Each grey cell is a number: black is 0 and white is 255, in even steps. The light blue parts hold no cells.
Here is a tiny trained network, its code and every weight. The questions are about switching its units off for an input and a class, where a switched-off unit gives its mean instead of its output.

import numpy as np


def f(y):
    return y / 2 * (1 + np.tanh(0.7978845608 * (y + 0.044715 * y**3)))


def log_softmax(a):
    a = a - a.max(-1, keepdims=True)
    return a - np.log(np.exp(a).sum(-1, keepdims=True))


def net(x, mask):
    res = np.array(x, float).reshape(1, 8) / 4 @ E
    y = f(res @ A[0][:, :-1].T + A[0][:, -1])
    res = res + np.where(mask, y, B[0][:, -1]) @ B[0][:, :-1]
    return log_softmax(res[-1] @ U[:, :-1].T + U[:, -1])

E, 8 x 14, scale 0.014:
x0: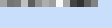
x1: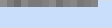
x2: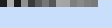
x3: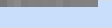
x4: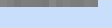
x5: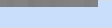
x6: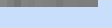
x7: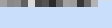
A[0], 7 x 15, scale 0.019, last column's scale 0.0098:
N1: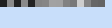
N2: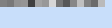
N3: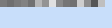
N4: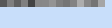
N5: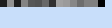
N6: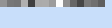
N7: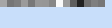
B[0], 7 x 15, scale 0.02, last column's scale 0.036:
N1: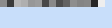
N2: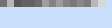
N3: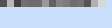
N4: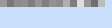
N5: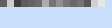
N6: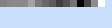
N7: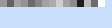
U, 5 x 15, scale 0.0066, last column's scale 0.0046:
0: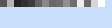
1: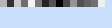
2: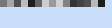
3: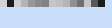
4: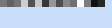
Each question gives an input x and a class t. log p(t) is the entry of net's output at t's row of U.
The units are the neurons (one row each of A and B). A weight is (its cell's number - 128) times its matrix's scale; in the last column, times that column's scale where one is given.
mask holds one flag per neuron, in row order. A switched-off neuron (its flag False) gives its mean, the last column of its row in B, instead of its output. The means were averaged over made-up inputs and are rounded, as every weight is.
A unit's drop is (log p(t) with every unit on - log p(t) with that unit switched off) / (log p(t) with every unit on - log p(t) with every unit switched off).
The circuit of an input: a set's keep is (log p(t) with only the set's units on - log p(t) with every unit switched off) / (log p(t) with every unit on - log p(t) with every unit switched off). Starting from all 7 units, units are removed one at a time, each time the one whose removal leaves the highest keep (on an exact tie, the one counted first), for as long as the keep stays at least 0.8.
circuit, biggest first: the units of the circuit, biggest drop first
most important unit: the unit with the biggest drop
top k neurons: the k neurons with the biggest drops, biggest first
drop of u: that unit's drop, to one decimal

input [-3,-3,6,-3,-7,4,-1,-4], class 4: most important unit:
N1
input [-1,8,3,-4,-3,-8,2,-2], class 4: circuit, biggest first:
N1, N6
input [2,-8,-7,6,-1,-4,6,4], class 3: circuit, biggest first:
N5, N6
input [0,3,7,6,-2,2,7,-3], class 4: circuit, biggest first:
N1, N4
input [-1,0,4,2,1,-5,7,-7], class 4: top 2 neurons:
N1, N4
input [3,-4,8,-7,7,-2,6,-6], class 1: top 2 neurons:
N1, N6
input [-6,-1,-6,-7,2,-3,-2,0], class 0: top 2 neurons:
N1, N6
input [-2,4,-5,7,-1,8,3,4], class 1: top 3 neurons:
N7, N5, N2
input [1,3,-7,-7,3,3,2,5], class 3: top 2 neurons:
N6, N5
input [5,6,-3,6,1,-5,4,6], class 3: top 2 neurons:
N5, N3
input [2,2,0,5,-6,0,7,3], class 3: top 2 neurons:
N5, N3
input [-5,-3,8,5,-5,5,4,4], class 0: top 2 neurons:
N5, N7
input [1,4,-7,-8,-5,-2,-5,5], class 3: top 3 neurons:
N6, N5, N3
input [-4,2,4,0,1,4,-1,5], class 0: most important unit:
N7
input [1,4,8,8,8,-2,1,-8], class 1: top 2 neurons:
N1, N6
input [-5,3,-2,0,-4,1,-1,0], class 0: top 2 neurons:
N1, N6
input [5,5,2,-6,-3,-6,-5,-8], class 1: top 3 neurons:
N1, N6, N5
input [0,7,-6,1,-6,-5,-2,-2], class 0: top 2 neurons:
N7, N6
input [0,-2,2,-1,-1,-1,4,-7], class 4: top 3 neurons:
N1, N4, N5
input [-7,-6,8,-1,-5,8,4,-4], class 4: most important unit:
N1
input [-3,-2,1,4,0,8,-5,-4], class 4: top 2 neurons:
N1, N5
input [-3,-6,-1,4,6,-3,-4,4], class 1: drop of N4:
0.1
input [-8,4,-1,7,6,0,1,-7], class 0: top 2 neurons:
N2, N3
